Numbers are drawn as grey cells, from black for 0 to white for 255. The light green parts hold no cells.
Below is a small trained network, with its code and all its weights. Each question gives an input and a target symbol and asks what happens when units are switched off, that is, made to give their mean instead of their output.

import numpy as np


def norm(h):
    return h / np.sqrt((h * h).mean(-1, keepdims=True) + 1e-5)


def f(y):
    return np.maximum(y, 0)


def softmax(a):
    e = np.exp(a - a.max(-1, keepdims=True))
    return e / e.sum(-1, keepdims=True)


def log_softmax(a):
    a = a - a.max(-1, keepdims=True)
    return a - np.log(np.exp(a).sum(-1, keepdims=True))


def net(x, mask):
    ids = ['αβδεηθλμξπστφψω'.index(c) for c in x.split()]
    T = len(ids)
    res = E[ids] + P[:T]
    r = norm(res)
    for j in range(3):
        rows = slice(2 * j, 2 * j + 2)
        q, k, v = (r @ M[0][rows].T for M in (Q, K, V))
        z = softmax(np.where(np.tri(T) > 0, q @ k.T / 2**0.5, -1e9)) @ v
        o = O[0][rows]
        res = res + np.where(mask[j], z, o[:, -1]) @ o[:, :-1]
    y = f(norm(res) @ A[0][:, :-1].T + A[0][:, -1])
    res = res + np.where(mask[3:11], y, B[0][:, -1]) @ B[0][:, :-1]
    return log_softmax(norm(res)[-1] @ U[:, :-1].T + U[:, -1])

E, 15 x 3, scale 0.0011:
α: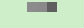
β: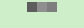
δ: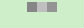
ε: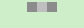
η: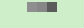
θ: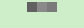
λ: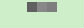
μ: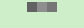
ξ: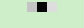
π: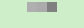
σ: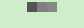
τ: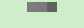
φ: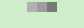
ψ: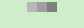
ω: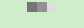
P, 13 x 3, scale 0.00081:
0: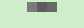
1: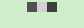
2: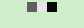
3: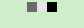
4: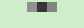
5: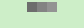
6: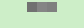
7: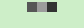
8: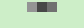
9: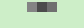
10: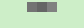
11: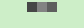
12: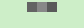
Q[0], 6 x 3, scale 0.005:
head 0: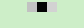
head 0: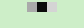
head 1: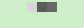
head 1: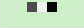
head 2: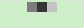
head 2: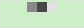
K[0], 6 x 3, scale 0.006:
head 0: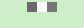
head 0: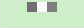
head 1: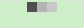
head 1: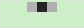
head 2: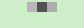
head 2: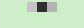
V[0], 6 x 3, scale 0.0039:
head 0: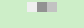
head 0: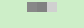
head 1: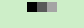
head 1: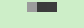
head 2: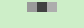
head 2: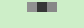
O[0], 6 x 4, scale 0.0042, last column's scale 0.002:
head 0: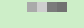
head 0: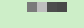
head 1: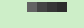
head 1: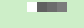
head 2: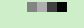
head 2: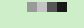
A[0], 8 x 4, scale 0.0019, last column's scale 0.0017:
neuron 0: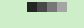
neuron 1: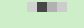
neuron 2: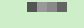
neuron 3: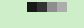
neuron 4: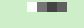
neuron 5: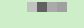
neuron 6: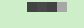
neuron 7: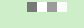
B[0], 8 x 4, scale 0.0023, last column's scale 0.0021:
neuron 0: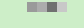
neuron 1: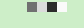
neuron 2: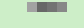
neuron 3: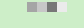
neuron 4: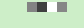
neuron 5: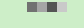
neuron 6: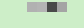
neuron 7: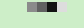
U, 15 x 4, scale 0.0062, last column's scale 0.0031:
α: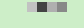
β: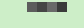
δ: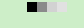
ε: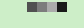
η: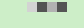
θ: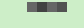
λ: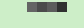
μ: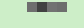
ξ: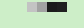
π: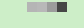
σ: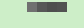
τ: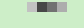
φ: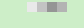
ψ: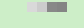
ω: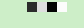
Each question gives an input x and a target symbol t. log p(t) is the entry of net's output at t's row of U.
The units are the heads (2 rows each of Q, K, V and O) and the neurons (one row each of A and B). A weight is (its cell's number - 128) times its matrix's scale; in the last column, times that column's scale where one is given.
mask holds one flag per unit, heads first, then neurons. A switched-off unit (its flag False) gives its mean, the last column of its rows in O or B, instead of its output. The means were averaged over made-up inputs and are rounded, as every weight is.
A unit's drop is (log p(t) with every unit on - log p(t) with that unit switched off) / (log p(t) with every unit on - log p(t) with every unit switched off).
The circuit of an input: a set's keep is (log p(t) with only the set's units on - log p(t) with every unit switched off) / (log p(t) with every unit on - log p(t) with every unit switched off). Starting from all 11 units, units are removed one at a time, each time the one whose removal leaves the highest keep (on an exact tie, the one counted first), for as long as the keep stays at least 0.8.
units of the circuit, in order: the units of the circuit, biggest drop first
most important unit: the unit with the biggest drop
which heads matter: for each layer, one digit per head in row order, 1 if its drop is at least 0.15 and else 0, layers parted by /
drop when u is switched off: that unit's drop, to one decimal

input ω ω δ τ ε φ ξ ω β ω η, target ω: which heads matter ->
000
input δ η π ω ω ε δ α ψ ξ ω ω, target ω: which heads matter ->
101
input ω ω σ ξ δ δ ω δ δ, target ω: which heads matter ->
110
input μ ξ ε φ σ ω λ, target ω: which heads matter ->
000
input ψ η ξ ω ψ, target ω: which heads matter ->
011
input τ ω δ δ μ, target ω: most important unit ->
head 2
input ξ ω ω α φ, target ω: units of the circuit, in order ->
(head 2; head 1)
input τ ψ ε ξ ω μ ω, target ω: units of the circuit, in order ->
(head 2; head 1)
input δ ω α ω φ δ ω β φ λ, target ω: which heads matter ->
001
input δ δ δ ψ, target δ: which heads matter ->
011
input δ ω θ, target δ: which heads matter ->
001
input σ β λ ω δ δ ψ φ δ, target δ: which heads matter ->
010
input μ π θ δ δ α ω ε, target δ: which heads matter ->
001
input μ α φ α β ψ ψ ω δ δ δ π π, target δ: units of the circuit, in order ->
(head 1; head 0)
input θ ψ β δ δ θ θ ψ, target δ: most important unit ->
neuron 7
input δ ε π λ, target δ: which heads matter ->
000
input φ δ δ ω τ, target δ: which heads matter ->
010
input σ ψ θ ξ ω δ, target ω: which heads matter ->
000
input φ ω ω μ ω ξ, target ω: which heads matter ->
011
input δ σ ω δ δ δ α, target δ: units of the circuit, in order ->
(head 1)
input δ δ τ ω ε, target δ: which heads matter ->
010
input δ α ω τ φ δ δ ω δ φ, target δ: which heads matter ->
010
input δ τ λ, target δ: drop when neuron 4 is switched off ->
0.0
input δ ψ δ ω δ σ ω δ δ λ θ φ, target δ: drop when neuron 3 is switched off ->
0.1
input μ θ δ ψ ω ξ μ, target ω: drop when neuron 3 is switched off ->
-0.2
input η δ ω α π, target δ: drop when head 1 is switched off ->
0.7
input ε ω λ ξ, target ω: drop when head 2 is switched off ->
0.4
